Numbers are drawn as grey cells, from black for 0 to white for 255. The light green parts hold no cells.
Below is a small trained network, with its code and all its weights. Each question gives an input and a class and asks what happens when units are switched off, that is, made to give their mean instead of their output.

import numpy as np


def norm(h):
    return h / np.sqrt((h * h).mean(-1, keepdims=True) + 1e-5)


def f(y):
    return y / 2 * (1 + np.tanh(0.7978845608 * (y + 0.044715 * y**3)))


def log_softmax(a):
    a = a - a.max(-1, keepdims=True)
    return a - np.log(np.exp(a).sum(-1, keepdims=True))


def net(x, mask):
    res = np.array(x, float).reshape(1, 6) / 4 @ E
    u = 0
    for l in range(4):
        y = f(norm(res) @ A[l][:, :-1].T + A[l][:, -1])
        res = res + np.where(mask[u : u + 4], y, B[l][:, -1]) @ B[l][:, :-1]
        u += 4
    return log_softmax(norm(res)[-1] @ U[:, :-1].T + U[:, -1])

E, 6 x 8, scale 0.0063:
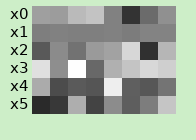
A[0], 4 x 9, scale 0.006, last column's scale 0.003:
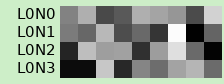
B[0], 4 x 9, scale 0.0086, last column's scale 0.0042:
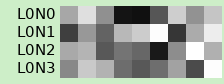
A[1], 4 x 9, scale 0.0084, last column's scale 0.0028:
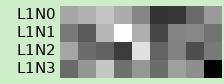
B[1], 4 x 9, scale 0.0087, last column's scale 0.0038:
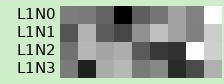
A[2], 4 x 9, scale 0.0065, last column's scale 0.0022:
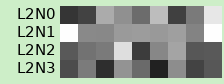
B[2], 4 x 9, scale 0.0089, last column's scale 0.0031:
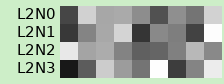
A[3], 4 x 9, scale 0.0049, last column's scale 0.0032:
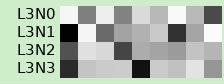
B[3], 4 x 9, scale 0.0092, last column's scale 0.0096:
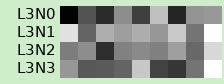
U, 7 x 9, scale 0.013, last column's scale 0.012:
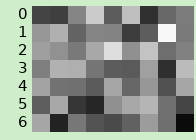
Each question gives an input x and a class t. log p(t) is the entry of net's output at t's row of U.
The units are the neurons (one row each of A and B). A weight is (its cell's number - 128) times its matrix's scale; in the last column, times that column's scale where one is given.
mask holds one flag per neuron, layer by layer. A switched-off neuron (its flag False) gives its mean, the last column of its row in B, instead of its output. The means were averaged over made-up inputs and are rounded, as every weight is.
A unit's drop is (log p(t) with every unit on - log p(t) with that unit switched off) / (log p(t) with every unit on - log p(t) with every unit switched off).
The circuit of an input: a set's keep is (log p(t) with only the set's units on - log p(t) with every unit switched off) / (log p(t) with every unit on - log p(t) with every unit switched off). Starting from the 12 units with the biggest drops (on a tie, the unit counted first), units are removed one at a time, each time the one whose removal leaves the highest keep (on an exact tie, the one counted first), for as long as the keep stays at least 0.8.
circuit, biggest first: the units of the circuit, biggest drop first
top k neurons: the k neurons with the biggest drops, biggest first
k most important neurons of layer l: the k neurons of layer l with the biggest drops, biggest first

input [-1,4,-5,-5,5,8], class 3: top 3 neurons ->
L0N3, L3N0, L3N3
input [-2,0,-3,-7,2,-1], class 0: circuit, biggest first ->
L2N3
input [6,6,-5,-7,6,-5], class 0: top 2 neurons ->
L2N3, L0N3
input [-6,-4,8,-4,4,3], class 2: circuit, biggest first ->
L3N1, L2N0
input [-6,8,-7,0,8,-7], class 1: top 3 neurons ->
L1N2, L0N3, L2N3
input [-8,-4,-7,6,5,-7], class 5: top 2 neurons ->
L0N0, L1N3
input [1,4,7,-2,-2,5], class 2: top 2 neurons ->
L3N1, L0N0
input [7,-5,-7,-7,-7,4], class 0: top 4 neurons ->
L2N3, L1N2, L0N0, L0N3
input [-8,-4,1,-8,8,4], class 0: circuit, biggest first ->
L2N3, L1N0
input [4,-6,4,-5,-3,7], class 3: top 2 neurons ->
L0N3, L0N1
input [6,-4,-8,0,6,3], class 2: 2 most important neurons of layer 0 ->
L0N1, L0N0
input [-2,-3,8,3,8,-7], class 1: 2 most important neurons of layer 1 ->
L1N2, L1N1
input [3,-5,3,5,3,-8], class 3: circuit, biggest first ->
L2N1, L0N1
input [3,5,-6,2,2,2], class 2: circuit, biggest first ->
L0N1
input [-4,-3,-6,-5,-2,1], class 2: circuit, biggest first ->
L0N1, L3N1
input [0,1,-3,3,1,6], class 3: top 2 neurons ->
L0N3, L1N3
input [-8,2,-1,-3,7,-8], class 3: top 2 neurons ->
L0N0, L3N3
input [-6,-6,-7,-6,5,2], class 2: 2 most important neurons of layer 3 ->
L3N1, L3N0
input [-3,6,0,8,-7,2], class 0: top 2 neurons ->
L3N0, L1N2
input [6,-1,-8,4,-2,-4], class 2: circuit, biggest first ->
L0N1
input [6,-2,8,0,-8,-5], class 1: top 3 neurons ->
L0N2, L0N1, L2N3
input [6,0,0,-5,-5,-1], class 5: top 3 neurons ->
L1N0, L1N1, L0N0
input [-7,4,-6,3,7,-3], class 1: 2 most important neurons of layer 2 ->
L2N3, L2N0
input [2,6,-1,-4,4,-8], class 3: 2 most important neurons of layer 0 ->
L0N0, L0N1
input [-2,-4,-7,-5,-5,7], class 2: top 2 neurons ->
L0N1, L3N1
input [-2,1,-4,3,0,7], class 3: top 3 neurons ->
L0N3, L1N3, L2N0
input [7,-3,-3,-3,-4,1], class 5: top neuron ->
L1N0
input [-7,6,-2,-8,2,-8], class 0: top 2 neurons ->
L2N3, L0N3
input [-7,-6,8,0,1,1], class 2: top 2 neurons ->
L1N0, L3N1
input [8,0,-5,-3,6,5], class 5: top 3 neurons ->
L1N0, L1N1, L3N3
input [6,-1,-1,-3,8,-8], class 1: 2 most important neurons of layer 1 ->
L1N2, L1N0
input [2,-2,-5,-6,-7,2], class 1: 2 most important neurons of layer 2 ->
L2N2, L2N1
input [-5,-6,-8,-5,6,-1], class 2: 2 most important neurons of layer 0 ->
L0N1, L0N2
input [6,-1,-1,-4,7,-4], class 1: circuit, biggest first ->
L1N2
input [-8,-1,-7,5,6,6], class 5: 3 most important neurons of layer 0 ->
L0N3, L0N1, L0N0
